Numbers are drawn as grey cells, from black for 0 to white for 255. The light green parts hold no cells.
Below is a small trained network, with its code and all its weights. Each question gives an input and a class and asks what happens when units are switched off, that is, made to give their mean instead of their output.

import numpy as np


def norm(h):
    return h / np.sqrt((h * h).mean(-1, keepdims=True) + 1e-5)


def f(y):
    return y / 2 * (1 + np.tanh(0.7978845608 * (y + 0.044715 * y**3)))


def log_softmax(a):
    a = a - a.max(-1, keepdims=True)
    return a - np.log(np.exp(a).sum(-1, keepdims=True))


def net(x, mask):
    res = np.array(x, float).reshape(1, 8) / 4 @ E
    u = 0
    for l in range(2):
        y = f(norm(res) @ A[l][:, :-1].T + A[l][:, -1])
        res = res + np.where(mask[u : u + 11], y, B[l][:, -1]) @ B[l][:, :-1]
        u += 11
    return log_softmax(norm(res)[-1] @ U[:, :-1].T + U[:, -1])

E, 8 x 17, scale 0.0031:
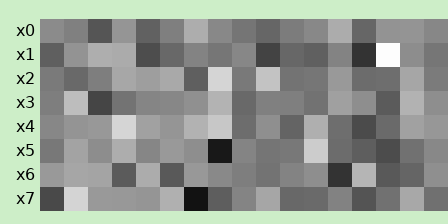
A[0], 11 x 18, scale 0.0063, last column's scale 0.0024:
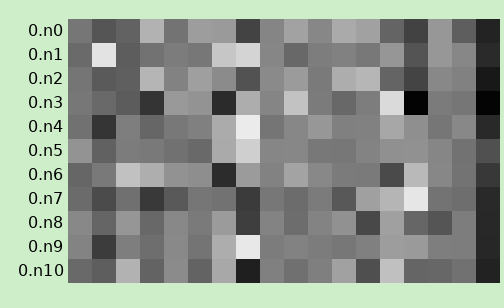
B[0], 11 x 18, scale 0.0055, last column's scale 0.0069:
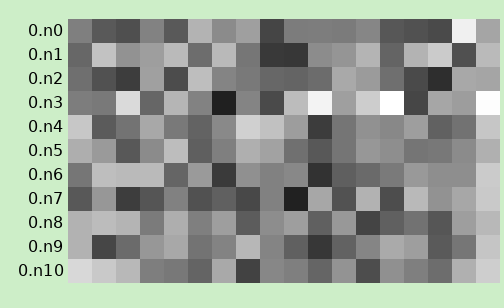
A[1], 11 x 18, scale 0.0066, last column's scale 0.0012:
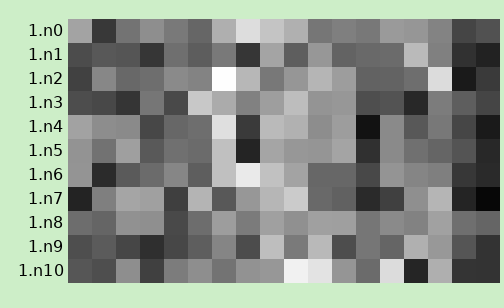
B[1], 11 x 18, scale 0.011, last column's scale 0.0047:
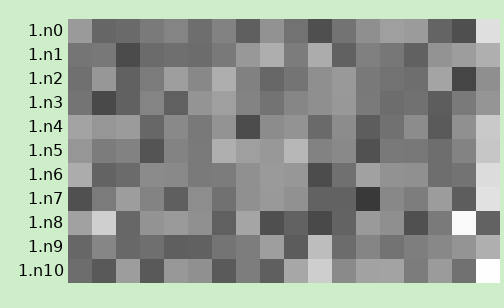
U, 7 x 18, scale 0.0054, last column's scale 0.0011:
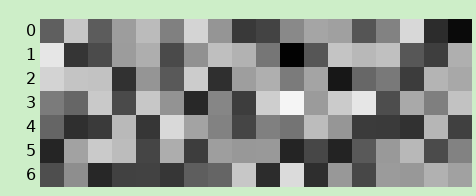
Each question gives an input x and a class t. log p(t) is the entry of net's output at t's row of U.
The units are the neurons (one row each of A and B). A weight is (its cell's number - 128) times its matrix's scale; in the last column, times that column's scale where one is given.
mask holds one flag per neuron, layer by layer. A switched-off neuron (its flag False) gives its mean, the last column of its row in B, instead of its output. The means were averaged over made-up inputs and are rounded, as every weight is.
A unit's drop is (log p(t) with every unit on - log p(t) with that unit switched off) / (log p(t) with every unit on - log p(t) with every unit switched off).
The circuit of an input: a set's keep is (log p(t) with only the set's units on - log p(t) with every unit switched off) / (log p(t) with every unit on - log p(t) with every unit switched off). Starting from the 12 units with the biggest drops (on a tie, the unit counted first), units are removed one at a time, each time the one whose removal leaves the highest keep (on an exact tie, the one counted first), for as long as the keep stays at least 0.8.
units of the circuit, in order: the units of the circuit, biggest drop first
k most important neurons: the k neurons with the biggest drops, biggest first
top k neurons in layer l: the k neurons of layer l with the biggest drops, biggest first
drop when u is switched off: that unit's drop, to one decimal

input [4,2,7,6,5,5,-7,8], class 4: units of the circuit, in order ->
[0.n2]
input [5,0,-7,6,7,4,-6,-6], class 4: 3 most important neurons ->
[0.n2 0.n0 1.n3]
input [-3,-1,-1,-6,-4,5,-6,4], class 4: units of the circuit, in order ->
[0.n0 0.n2]
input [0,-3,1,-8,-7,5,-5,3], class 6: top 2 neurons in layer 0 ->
[0.n7 0.n3]
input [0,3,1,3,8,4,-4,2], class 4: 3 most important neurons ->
[0.n2 0.n0 1.n3]
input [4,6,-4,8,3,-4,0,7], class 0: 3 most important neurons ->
[0.n1 1.n2 0.n4]
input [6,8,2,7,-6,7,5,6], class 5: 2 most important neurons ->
[0.n7 1.n7]
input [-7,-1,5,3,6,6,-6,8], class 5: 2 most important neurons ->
[0.n6 1.n7]
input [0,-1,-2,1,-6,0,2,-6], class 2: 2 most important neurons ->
[0.n10 0.n8]
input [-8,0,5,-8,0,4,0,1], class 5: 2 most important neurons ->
[0.n6 1.n7]
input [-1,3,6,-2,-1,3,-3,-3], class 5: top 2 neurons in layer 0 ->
[0.n6 0.n3]
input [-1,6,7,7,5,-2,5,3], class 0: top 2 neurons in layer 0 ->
[0.n1 0.n4]
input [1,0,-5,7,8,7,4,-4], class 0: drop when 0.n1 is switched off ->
1.1
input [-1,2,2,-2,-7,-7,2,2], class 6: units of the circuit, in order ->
[0.n7]
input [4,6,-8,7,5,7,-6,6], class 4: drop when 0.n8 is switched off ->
0.0
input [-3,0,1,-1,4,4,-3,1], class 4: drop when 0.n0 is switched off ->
0.1
